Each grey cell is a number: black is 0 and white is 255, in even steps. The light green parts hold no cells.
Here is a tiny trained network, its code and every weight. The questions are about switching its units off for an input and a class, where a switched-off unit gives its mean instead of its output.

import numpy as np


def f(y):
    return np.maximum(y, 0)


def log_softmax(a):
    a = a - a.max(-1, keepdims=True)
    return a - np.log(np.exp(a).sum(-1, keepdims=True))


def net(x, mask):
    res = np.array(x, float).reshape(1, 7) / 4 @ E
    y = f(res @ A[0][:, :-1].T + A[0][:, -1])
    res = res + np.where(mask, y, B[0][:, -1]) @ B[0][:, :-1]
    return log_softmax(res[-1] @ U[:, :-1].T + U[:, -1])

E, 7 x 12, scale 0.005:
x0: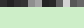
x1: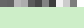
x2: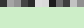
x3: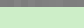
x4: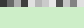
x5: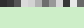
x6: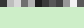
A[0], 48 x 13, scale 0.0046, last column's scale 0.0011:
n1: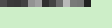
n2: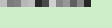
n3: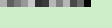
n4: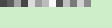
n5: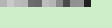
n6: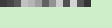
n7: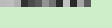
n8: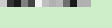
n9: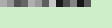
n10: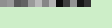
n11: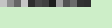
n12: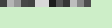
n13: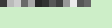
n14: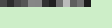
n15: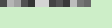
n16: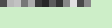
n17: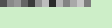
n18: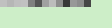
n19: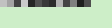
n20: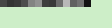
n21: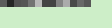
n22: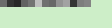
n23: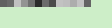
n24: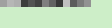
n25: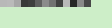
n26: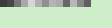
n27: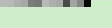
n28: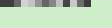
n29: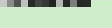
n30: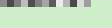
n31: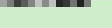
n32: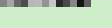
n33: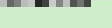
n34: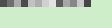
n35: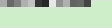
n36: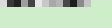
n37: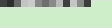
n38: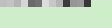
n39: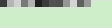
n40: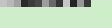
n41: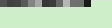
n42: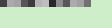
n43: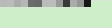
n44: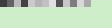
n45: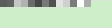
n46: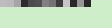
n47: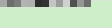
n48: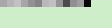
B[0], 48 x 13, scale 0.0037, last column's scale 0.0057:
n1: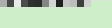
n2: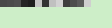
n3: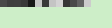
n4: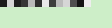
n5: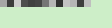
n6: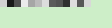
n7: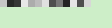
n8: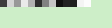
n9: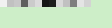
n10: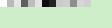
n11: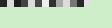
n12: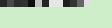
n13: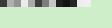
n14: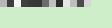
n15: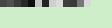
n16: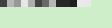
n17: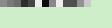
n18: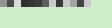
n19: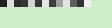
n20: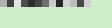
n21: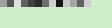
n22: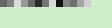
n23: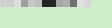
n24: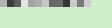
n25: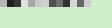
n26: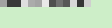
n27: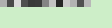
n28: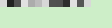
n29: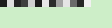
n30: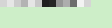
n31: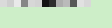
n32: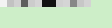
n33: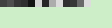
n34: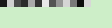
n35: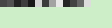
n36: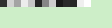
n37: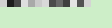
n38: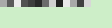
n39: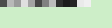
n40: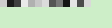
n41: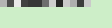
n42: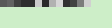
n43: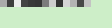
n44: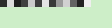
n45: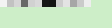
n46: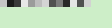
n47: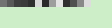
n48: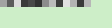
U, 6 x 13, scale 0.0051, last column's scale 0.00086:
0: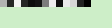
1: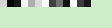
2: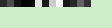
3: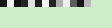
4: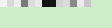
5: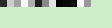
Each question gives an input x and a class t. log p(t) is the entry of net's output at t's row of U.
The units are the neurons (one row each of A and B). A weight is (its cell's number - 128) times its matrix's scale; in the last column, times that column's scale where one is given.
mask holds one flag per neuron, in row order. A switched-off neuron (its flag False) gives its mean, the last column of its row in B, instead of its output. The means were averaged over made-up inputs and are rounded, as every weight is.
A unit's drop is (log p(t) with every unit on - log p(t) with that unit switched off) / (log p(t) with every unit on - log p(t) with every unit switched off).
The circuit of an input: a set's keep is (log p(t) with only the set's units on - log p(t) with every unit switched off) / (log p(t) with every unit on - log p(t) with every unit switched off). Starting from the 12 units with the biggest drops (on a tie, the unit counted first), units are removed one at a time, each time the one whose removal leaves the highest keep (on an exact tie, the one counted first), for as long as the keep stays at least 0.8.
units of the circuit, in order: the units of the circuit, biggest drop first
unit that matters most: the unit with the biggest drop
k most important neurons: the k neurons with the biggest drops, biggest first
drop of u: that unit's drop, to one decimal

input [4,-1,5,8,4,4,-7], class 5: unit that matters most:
n8
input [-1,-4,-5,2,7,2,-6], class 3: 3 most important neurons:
(n4, n44, n34)
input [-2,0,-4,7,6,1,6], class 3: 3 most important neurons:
(n4, n44, n34)
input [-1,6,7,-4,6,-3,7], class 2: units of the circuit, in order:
(n12, n42)
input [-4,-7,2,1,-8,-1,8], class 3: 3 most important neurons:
(n29, n19, n11)
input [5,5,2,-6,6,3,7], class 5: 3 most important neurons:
(n13, n39, n16)
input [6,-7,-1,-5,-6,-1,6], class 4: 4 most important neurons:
(n9, n10, n32, n31)
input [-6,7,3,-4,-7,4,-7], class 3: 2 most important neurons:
(n29, n19)
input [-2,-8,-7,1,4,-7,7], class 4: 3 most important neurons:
(n9, n32, n10)
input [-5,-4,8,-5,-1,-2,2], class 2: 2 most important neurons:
(n12, n15)
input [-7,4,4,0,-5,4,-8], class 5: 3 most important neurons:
(n36, n8, n30)
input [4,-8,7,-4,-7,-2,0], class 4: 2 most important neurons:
(n10, n31)
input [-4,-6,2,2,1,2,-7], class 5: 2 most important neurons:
(n36, n8)
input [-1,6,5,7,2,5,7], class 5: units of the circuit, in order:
(n13)
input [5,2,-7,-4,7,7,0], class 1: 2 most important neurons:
(n26, n37)
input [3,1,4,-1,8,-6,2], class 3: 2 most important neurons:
(n44, n4)
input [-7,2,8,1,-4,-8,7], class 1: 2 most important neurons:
(n40, n7)
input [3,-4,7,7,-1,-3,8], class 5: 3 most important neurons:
(n13, n16, n39)
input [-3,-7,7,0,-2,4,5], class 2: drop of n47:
-0.1
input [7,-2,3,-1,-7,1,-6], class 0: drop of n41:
0.2
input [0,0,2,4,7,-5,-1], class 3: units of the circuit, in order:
(n44)
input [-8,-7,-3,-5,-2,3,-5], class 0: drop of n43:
0.1
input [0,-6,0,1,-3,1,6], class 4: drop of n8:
0.2
